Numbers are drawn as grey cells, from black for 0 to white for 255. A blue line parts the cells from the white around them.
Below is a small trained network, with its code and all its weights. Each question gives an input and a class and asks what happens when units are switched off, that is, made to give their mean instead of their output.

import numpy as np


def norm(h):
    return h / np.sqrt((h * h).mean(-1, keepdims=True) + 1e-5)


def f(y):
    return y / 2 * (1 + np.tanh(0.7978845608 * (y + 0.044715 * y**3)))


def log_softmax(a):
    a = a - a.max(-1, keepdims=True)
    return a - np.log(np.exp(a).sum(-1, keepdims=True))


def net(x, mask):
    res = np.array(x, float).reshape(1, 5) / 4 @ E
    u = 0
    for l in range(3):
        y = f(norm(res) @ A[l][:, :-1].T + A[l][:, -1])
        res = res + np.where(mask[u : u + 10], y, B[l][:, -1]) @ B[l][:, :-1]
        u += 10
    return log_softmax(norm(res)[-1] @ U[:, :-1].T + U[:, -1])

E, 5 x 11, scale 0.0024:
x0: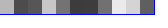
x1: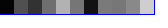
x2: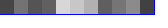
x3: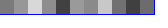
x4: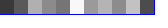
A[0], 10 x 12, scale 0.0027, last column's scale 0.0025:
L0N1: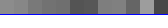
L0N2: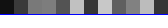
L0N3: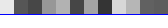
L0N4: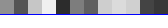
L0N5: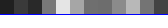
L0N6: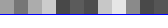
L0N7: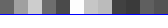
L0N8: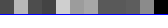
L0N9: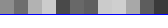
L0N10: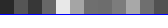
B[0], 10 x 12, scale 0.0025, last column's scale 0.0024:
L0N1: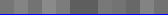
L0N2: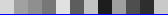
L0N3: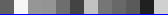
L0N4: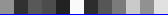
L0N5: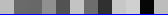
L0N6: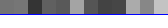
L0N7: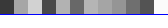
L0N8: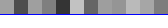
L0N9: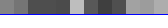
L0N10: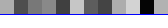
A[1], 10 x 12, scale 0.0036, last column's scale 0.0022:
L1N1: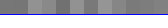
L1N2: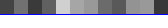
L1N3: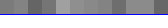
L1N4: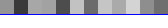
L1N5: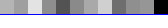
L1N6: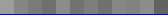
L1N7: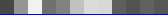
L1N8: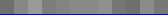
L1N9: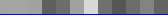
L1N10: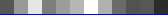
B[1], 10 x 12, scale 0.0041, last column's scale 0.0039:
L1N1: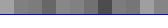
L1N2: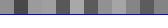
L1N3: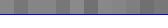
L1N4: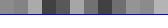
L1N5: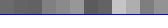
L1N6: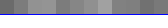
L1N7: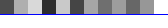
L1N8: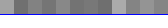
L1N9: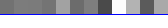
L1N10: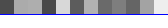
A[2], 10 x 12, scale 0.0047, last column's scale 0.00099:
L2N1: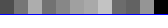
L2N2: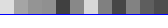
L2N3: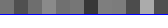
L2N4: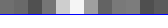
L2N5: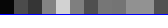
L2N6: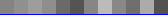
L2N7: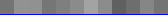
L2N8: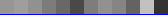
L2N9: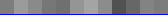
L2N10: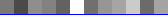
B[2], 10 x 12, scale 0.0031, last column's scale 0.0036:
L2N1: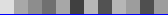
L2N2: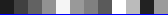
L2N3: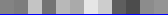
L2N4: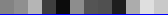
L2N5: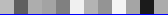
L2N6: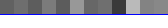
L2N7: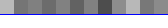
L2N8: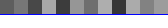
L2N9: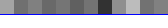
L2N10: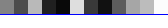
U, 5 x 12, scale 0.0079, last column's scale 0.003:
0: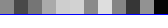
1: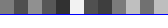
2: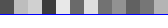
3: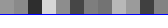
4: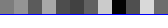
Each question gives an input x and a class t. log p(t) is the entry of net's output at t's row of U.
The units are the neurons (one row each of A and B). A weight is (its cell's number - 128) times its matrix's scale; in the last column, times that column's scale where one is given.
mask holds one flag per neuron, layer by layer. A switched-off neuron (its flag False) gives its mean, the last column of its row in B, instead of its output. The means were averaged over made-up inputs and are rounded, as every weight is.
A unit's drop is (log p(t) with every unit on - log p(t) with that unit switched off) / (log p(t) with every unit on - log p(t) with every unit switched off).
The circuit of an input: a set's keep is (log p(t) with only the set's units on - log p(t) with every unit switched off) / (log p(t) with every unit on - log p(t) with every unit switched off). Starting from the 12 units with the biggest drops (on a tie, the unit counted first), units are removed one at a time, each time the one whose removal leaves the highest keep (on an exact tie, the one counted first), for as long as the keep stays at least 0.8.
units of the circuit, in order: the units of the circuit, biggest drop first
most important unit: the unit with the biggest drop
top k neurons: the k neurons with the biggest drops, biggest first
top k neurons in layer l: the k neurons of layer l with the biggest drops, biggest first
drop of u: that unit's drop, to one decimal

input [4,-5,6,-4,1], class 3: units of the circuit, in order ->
[L0N3, L2N10, L1N7]
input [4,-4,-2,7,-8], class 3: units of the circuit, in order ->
[L2N2, L2N10, L1N7]
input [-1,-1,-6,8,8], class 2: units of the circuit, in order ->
[L1N7]
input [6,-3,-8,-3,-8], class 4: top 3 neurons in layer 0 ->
[L0N5, L0N2, L0N10]
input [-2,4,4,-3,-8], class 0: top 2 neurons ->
[L2N10, L2N3]
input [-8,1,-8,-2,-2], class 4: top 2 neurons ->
[L2N8, L0N3]
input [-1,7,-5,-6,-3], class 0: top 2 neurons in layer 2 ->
[L2N3, L2N5]
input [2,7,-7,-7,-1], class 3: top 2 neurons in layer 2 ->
[L2N5, L2N10]
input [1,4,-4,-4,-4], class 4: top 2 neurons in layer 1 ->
[L1N9, L1N5]
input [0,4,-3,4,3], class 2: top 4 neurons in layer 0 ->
[L0N2, L0N5, L0N10, L0N8]
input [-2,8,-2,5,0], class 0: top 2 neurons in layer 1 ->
[L1N7, L1N10]
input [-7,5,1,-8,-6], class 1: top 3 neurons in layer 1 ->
[L1N7, L1N2, L1N10]
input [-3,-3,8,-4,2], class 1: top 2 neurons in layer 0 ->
[L0N10, L0N5]
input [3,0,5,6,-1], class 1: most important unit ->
L0N4
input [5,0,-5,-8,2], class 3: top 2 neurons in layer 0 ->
[L0N3, L0N8]
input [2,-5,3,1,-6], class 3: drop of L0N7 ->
0.3
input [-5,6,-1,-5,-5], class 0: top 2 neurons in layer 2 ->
[L2N3, L2N10]
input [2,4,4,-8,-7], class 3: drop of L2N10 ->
0.3
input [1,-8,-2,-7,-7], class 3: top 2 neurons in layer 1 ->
[L1N7, L1N10]
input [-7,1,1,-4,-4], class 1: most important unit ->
L1N7
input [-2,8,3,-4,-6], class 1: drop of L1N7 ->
0.2
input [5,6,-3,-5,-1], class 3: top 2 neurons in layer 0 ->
[L0N4, L0N3]
